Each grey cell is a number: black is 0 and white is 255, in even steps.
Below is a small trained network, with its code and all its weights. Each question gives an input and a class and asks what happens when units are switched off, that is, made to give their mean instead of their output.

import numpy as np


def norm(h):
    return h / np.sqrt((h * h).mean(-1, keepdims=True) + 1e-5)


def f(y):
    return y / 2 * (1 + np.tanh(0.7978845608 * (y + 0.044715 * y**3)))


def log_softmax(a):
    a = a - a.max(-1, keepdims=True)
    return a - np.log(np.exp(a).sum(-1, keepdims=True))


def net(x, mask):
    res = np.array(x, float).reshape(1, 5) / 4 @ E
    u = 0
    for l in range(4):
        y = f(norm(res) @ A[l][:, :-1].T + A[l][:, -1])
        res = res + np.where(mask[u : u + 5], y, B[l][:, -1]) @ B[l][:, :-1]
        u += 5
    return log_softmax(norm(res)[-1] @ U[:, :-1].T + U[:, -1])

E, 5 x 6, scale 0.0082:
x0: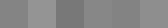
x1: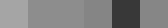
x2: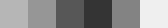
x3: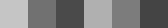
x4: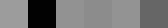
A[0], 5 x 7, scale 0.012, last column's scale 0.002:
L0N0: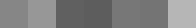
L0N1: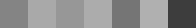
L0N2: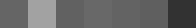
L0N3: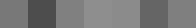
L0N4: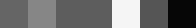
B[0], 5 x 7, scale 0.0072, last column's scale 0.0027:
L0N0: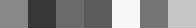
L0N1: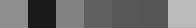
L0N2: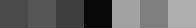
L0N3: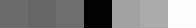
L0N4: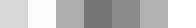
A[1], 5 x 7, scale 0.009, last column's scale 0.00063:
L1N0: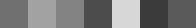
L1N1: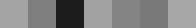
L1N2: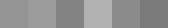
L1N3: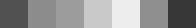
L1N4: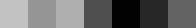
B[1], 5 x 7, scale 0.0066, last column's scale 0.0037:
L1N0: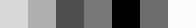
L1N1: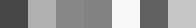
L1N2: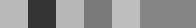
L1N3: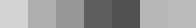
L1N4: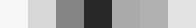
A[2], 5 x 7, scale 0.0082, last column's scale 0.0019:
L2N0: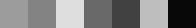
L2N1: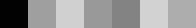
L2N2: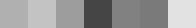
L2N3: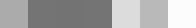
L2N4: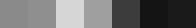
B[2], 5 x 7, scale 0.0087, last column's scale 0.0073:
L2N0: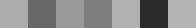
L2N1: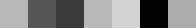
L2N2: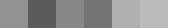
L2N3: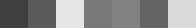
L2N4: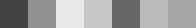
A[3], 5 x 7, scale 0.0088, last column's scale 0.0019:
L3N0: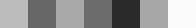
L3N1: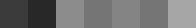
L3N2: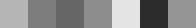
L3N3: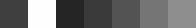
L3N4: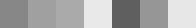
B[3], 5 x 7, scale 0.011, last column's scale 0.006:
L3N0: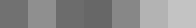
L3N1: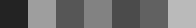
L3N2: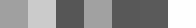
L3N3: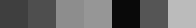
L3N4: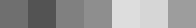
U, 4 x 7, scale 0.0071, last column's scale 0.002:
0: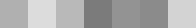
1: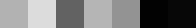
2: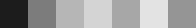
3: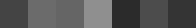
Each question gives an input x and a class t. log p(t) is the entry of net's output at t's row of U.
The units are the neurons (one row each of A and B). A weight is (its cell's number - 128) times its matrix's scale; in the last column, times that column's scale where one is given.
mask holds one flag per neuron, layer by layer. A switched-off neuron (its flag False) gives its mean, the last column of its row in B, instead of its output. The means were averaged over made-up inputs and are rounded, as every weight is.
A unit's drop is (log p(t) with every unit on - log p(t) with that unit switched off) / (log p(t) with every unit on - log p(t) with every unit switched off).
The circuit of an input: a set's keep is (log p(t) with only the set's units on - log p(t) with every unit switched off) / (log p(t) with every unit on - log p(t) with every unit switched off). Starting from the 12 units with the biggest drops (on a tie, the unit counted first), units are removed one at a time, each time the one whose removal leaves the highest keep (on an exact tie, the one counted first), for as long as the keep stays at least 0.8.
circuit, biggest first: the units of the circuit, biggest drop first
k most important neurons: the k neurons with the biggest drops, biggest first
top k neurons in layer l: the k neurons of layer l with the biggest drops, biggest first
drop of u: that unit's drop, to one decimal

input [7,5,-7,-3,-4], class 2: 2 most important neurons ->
L2N4; L0N4
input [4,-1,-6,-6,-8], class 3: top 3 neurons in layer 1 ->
L1N0; L1N1; L1N2
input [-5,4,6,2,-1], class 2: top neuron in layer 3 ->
L3N2
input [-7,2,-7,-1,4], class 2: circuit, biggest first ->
L2N4; L3N4
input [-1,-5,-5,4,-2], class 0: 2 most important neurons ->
L0N4; L1N3
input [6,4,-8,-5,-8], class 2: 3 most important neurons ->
L2N4; L0N3; L3N4
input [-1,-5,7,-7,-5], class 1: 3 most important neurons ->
L2N1; L1N4; L0N3
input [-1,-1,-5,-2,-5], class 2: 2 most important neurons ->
L2N4; L0N3
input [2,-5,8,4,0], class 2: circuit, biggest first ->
L2N3; L1N4; L1N0
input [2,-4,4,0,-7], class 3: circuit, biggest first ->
L3N3; L1N4
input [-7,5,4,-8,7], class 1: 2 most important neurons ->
L2N1; L2N0
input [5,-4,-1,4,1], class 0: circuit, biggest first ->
L0N4; L2N1
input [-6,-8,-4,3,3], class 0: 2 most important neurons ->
L0N4; L0N3
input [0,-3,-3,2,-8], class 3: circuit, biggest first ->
L0N2; L3N3
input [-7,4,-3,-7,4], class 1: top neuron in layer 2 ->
L2N1
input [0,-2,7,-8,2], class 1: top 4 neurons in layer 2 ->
L2N1; L2N0; L2N4; L2N2
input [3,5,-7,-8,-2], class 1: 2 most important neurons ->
L2N1; L1N0
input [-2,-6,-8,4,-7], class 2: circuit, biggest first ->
L2N4; L3N4; L2N1
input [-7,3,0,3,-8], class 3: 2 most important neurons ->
L0N2; L3N3
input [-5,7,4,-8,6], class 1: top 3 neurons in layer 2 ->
L2N0; L2N1; L2N4
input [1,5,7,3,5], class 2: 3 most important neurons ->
L2N1; L2N3; L1N0
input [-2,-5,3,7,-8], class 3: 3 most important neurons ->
L3N3; L0N2; L1N0
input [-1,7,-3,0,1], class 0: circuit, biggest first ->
L1N4
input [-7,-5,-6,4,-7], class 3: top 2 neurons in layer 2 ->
L2N3; L2N0
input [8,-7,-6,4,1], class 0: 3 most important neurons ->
L0N4; L1N3; L0N3
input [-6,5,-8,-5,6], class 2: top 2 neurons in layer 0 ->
L0N2; L0N0
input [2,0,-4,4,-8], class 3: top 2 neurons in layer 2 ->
L2N1; L2N0
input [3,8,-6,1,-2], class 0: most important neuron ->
L1N4
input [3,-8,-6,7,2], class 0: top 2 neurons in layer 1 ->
L1N3; L1N0
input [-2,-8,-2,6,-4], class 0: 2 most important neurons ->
L0N4; L2N1
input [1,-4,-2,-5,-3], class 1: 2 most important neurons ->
L2N1; L1N4
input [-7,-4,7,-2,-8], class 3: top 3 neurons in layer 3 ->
L3N3; L3N4; L3N0
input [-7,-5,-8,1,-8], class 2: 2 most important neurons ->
L2N4; L3N4
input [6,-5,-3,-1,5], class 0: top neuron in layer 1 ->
L1N0
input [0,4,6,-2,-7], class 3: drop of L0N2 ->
0.2
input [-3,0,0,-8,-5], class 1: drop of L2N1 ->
1.0
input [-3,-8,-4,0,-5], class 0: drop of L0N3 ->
0.0
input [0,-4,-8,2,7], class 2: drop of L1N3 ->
0.1
